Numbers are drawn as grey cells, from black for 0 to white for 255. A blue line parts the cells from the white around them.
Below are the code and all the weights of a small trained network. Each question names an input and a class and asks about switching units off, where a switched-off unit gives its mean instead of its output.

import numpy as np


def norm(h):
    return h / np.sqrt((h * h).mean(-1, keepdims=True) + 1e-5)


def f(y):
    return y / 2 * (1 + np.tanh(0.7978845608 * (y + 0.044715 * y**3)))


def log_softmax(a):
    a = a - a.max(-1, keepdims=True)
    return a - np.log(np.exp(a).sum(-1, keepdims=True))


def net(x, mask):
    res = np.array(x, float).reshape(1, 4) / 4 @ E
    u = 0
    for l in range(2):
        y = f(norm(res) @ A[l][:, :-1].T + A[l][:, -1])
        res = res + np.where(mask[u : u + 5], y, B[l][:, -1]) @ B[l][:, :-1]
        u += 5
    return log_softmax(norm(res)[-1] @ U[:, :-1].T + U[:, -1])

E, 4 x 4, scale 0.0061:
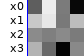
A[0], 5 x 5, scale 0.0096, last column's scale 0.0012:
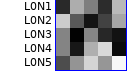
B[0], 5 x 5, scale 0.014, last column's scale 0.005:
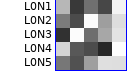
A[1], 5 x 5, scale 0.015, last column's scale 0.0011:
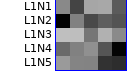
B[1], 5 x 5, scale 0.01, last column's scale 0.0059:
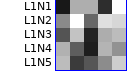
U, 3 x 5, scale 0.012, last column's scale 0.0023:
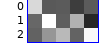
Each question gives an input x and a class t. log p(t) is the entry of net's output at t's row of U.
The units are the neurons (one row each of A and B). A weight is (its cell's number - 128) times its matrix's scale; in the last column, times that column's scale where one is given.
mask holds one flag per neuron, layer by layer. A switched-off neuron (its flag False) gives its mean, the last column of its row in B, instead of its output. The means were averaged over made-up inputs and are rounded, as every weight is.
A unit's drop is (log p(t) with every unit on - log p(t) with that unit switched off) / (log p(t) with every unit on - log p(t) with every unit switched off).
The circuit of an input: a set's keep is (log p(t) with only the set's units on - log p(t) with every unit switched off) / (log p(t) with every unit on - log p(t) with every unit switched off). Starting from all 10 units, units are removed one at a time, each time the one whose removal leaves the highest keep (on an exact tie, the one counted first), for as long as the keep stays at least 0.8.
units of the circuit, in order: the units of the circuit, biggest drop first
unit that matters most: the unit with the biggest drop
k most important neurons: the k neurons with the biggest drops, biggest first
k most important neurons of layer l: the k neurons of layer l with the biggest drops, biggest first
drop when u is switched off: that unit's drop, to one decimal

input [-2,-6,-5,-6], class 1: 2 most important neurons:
L0N3, L0N2
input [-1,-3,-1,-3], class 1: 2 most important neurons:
L0N3, L0N2
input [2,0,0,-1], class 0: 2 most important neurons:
L0N1, L0N2
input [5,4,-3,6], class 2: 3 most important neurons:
L0N2, L0N4, L0N3
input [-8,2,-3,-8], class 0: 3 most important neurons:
L0N4, L0N3, L0N2
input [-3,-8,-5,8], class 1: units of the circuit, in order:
L0N3
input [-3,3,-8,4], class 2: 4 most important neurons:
L0N2, L0N3, L0N1, L1N1
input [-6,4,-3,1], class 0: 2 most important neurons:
L0N4, L0N3
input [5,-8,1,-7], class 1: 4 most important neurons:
L0N4, L0N3, L1N2, L0N2
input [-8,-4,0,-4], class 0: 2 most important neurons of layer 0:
L0N4, L0N2
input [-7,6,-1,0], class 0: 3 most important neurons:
L0N4, L0N3, L1N2
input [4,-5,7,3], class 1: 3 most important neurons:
L0N3, L0N4, L1N2
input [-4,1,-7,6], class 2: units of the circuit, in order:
L0N2, L1N1
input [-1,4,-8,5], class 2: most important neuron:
L0N2
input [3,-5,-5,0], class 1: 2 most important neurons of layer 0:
L0N3, L0N4
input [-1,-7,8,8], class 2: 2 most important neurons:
L0N2, L1N3
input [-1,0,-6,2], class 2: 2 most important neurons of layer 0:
L0N2, L0N1
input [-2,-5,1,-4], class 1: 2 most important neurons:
L0N3, L0N2
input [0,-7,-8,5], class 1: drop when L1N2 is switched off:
0.1
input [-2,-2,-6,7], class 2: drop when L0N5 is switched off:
0.0
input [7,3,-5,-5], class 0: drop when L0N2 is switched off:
0.1
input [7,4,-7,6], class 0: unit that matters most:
L0N5
